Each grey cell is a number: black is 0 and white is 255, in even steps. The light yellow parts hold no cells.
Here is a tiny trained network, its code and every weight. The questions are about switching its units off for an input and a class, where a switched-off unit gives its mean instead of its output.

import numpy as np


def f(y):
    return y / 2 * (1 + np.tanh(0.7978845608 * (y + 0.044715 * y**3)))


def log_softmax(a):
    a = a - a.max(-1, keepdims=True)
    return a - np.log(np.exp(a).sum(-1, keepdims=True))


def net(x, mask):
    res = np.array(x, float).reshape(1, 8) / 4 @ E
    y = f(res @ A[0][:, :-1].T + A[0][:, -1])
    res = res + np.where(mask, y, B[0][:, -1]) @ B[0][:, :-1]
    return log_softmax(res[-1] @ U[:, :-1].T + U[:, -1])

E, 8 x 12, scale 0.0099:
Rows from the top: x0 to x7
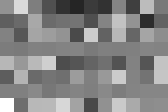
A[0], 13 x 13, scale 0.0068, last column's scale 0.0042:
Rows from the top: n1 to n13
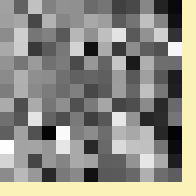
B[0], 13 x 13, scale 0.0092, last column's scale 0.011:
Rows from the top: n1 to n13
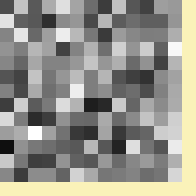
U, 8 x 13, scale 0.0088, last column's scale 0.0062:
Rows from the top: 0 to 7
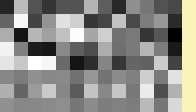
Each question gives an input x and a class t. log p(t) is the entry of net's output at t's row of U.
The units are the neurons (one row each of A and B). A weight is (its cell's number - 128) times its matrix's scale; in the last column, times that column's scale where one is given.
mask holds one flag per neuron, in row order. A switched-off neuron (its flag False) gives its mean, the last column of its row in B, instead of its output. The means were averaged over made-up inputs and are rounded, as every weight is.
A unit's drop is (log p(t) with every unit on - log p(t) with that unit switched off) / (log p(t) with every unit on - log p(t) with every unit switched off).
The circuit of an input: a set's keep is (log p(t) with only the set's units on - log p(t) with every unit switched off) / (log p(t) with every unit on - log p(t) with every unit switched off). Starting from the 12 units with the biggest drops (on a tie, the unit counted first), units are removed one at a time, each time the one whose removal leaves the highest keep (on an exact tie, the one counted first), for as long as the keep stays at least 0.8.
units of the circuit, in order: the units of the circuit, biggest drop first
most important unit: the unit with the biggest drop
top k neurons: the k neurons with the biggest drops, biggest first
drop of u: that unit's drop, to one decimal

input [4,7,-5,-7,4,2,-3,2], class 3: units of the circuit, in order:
(n9)
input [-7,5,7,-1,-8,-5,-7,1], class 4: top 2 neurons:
(n10; n13)
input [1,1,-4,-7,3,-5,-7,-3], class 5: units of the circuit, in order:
(n10; n11)
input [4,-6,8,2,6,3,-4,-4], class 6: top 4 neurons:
(n5; n10; n11; n9)
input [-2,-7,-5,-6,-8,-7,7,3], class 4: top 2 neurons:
(n10; n9)
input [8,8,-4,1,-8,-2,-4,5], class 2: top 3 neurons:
(n13; n7; n6)
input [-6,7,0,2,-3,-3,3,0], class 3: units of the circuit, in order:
(n9; n13)
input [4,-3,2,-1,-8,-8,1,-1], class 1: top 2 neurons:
(n8; n1)
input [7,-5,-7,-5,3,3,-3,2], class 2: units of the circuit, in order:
(n13; n7)
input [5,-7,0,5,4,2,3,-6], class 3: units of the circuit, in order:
(n11; n12)
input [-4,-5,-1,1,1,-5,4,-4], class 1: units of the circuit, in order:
(n11; n8; n13)
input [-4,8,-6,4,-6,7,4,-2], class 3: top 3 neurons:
(n9; n8; n1)
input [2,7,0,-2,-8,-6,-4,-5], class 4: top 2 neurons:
(n10; n11)
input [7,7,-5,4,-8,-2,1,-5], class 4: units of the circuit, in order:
(n10)
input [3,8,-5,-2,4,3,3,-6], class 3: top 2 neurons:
(n9; n11)
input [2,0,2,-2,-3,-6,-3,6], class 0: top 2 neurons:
(n11; n3)
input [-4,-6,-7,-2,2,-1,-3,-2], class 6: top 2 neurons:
(n4; n9)
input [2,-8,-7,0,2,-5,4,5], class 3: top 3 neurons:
(n12; n2; n5)
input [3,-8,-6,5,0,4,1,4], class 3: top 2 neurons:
(n12; n2)
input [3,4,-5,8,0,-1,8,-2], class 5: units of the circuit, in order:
(n4)
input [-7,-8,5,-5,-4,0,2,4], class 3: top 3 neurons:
(n12; n2; n13)
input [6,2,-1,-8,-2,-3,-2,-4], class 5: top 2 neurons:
(n11; n2)
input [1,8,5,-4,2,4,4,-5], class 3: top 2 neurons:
(n9; n11)
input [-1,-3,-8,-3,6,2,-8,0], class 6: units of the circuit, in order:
(n4; n10)
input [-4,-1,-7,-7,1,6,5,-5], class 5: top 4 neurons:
(n4; n11; n8; n1)
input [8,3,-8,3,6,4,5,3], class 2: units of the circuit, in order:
(n13; n7)
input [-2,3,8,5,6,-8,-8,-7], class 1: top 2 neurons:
(n8; n11)
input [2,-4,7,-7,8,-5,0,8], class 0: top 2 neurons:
(n11; n10)
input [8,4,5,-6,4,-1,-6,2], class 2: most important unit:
n6
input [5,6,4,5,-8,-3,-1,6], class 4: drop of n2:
0.0
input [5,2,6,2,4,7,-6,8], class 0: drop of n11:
1.0
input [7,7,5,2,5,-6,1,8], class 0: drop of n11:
0.8
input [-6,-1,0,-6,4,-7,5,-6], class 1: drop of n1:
0.1
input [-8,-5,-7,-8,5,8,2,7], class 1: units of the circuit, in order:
(n3)
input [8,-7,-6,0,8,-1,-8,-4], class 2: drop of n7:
0.2
